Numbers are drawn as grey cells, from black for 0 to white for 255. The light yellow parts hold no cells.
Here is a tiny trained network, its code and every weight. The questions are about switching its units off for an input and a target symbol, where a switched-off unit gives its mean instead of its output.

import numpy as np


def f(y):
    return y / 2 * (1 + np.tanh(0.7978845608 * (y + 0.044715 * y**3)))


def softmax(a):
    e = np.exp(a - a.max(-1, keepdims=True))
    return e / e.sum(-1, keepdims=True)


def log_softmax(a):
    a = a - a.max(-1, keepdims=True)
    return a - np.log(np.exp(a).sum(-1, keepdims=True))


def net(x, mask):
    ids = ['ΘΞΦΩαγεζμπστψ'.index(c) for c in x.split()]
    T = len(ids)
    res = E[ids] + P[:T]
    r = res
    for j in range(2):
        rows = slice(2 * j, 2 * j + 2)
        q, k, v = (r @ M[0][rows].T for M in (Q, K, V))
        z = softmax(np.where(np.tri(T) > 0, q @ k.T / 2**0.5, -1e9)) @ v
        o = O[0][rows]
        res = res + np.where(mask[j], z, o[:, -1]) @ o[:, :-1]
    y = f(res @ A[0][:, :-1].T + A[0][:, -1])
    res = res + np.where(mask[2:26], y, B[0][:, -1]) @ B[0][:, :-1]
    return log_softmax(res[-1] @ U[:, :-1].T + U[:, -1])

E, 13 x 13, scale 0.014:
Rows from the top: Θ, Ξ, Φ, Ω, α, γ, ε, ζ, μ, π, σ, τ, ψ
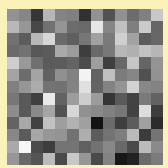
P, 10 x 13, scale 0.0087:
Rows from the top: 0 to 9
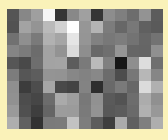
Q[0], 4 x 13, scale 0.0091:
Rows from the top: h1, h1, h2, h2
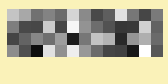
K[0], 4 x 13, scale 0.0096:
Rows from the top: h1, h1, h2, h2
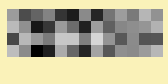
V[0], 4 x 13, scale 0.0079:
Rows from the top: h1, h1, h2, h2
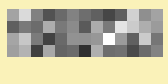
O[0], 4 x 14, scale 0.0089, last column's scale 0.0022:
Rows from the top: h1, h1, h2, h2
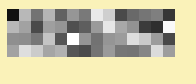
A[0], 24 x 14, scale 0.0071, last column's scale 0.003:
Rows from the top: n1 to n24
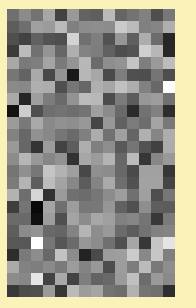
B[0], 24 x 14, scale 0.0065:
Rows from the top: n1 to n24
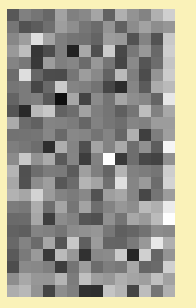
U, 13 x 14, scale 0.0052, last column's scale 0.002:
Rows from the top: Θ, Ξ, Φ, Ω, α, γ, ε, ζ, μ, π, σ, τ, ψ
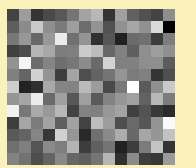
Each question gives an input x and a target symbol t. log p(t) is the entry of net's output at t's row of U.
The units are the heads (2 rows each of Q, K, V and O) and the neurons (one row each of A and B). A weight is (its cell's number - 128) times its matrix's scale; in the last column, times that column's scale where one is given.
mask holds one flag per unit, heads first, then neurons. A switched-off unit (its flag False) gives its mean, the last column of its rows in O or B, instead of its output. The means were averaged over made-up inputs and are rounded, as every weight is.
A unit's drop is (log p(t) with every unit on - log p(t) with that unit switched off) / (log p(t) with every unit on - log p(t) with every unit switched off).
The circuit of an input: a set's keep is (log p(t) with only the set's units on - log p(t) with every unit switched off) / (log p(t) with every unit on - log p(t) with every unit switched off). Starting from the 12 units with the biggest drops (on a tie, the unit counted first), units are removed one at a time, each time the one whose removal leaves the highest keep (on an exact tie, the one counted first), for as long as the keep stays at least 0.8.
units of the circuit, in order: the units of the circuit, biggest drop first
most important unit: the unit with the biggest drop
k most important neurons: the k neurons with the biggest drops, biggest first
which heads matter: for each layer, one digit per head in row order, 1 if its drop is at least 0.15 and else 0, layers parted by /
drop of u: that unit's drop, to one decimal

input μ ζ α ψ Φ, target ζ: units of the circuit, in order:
h2, h1, n23
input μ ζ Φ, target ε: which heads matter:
10
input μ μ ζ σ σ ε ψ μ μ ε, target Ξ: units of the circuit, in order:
h1, n20
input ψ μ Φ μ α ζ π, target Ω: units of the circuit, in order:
h1, n9, n17
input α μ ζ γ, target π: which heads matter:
10
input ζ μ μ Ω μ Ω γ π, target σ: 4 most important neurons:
n18, n12, n17, n1
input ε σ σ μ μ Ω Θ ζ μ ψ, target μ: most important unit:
h2
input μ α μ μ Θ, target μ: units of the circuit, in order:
h2, n14, n15
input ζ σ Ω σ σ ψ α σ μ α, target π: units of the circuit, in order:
h1, h2, n13
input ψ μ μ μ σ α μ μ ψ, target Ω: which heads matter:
11
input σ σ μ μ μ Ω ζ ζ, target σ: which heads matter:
10
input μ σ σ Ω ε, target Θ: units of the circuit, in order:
h2, n6
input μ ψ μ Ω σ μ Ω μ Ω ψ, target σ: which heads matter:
10
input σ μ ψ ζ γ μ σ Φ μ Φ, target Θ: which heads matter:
01
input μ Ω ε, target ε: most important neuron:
n5
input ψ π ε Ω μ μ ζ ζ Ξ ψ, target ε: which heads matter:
01
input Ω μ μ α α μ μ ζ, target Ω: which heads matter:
11
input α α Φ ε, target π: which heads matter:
10
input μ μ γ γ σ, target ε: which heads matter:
11
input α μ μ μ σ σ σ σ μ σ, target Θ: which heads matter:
01
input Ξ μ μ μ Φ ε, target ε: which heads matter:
11
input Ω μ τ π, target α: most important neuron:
n4
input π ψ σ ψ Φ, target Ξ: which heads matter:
10
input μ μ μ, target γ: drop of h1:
0.7
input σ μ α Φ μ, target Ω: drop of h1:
0.9
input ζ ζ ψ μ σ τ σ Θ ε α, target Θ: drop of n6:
0.3
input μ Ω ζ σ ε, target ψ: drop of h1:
0.5
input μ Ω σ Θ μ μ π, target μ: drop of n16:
0.0
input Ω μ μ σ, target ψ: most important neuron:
n13
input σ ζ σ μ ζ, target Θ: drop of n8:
0.1
